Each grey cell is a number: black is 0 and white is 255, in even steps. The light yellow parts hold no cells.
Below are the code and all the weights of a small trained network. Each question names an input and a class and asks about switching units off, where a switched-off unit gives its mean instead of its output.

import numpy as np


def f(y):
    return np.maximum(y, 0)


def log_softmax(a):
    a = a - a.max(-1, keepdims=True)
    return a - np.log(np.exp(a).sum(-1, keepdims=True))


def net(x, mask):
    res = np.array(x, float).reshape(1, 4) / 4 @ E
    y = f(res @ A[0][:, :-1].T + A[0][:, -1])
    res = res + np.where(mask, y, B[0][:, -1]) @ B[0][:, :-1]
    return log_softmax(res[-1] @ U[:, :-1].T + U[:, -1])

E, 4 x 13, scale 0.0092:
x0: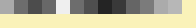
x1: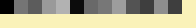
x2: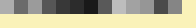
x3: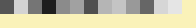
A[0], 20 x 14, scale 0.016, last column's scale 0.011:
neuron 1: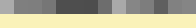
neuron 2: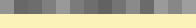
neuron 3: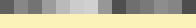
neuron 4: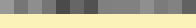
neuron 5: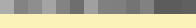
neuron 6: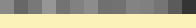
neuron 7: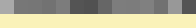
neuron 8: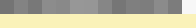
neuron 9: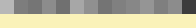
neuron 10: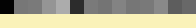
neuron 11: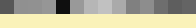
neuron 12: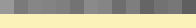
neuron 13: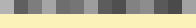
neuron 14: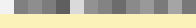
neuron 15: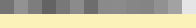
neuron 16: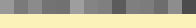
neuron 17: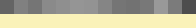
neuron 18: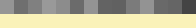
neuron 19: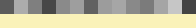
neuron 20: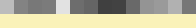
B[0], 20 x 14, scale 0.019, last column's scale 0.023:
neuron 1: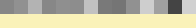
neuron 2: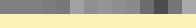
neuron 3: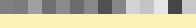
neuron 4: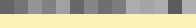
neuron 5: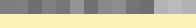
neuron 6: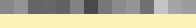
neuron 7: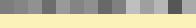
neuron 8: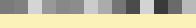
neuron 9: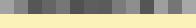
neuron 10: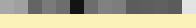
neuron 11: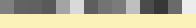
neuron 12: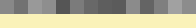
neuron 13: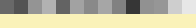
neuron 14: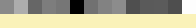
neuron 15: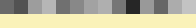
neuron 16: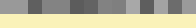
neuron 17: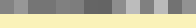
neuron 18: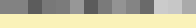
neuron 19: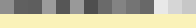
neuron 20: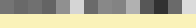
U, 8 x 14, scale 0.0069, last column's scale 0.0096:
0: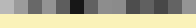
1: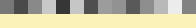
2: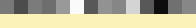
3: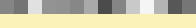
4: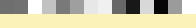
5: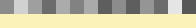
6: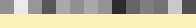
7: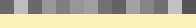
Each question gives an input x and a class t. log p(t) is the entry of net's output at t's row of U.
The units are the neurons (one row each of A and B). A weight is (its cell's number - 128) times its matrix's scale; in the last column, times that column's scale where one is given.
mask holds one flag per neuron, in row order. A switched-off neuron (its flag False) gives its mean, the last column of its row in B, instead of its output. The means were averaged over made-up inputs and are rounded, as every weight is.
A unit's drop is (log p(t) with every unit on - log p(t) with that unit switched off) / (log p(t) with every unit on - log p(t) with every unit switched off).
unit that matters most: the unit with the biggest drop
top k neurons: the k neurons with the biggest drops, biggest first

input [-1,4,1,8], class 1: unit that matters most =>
neuron 19
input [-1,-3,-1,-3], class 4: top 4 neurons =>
neuron 10; neuron 19; neuron 13; neuron 8
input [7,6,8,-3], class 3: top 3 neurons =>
neuron 1; neuron 11; neuron 7
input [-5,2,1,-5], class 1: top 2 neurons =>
neuron 20; neuron 13
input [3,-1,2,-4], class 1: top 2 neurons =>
neuron 11; neuron 13
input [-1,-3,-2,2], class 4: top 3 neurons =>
neuron 10; neuron 8; neuron 15
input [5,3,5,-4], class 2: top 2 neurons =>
neuron 20; neuron 3
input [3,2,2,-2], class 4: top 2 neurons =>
neuron 11; neuron 14
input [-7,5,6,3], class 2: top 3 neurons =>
neuron 11; neuron 14; neuron 3
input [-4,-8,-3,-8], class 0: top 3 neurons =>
neuron 14; neuron 19; neuron 9
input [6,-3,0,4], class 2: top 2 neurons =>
neuron 20; neuron 13
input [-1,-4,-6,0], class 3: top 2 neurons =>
neuron 3; neuron 10
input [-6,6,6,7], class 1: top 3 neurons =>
neuron 19; neuron 14; neuron 20
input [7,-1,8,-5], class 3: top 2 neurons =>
neuron 1; neuron 11
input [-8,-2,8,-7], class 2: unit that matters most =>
neuron 11
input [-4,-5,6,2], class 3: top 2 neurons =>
neuron 1; neuron 10
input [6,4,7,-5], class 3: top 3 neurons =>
neuron 11; neuron 1; neuron 7
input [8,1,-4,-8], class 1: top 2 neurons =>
neuron 13; neuron 11
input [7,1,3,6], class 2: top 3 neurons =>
neuron 20; neuron 13; neuron 2
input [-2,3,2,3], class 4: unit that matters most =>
neuron 14
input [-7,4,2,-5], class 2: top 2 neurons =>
neuron 11; neuron 14
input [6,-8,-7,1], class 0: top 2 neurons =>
neuron 14; neuron 11
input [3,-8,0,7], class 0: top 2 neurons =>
neuron 14; neuron 13
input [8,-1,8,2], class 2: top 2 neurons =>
neuron 20; neuron 3
